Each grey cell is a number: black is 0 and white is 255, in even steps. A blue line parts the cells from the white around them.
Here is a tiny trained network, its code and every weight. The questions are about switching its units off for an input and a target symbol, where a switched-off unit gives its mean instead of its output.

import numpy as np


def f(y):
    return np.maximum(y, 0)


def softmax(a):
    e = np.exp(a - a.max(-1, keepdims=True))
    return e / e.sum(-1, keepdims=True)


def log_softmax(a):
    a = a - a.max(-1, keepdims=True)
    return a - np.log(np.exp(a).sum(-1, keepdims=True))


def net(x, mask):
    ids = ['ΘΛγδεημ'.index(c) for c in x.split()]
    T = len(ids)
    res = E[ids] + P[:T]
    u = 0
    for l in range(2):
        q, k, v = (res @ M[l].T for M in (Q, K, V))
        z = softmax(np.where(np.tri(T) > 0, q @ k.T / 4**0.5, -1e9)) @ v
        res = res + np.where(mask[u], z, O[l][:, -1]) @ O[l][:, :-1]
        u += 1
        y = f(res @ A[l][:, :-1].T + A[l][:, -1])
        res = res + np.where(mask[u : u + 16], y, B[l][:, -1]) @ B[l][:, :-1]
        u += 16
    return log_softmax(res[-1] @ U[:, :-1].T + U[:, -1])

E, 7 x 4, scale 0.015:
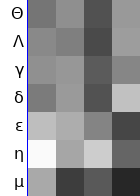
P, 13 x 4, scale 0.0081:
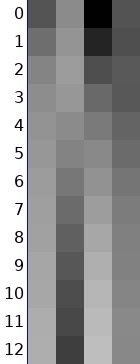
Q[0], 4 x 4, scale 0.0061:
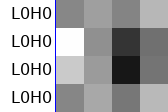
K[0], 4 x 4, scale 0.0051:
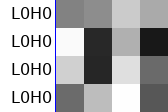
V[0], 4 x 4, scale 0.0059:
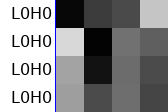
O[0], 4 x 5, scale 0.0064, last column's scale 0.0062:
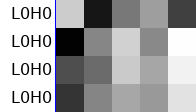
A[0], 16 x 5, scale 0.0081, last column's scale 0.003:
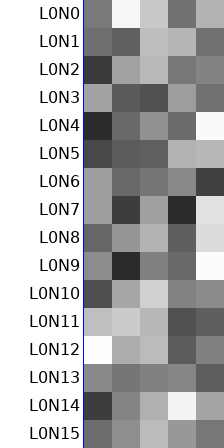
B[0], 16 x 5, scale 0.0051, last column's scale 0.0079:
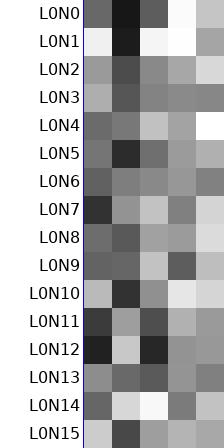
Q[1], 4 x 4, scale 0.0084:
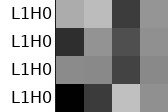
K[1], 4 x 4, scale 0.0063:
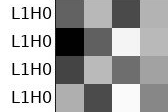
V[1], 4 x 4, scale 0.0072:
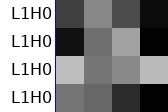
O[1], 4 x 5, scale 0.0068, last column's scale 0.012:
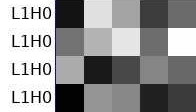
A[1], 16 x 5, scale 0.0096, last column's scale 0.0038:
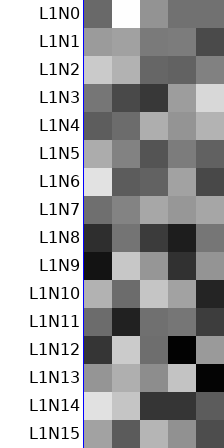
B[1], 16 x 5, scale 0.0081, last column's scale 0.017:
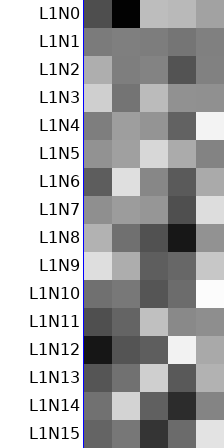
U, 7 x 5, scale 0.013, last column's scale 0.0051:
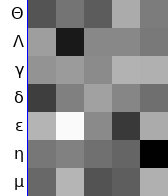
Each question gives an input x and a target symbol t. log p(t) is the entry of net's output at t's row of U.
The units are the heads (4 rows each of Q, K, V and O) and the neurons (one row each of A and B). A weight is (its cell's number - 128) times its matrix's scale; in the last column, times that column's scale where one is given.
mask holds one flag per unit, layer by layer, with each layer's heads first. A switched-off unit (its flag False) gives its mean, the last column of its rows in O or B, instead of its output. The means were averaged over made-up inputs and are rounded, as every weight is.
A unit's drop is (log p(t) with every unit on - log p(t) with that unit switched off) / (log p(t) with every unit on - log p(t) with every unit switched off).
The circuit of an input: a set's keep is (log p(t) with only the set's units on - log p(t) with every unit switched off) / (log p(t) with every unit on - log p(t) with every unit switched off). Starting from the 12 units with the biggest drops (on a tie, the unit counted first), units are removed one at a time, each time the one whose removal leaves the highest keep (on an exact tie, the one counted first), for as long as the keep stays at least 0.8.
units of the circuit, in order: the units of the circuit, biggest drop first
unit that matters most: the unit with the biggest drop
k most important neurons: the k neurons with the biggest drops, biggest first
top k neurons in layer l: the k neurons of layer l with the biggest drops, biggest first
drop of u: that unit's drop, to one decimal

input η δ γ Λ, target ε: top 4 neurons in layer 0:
(L0N0 L0N7 L0N8 L0N9)
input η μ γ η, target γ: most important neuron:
(L0N10)
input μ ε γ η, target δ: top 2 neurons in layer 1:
(L1N9 L1N13)
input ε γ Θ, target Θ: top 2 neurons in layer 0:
(L0N10 L0N1)
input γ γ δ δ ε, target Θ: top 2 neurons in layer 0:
(L0N10 L0N12)
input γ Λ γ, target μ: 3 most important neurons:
(L0N10 L1N12 L0N1)
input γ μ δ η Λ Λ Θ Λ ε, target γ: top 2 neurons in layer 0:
(L0N14 L0N0)
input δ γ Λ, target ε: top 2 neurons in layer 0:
(L0N7 L0N3)
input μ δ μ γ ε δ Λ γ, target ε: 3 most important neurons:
(L1N12 L1N0 L1N6)
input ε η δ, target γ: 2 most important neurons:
(L0N0 L1N3)
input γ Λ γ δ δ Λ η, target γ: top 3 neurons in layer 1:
(L1N3 L1N15 L1N10)
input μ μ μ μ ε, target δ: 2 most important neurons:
(L1N9 L1N13)
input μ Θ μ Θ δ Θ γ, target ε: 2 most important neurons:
(L1N12 L1N0)
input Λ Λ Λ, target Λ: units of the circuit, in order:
(L1H0)
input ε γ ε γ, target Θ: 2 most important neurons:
(L1N12 L0N10)
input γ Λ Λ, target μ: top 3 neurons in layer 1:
(L1N0 L1N8 L1N14)
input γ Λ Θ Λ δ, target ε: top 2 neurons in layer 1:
(L1N12 L1N0)
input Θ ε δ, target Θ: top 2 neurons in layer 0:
(L0N10 L0N1)
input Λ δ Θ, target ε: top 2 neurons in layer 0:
(L0N7 L0N3)
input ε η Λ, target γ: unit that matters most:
L0N0
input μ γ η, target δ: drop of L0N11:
0.4
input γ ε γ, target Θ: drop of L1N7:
0.2
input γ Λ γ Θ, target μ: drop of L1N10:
-0.1
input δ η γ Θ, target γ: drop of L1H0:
0.3
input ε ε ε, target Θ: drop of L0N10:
0.1
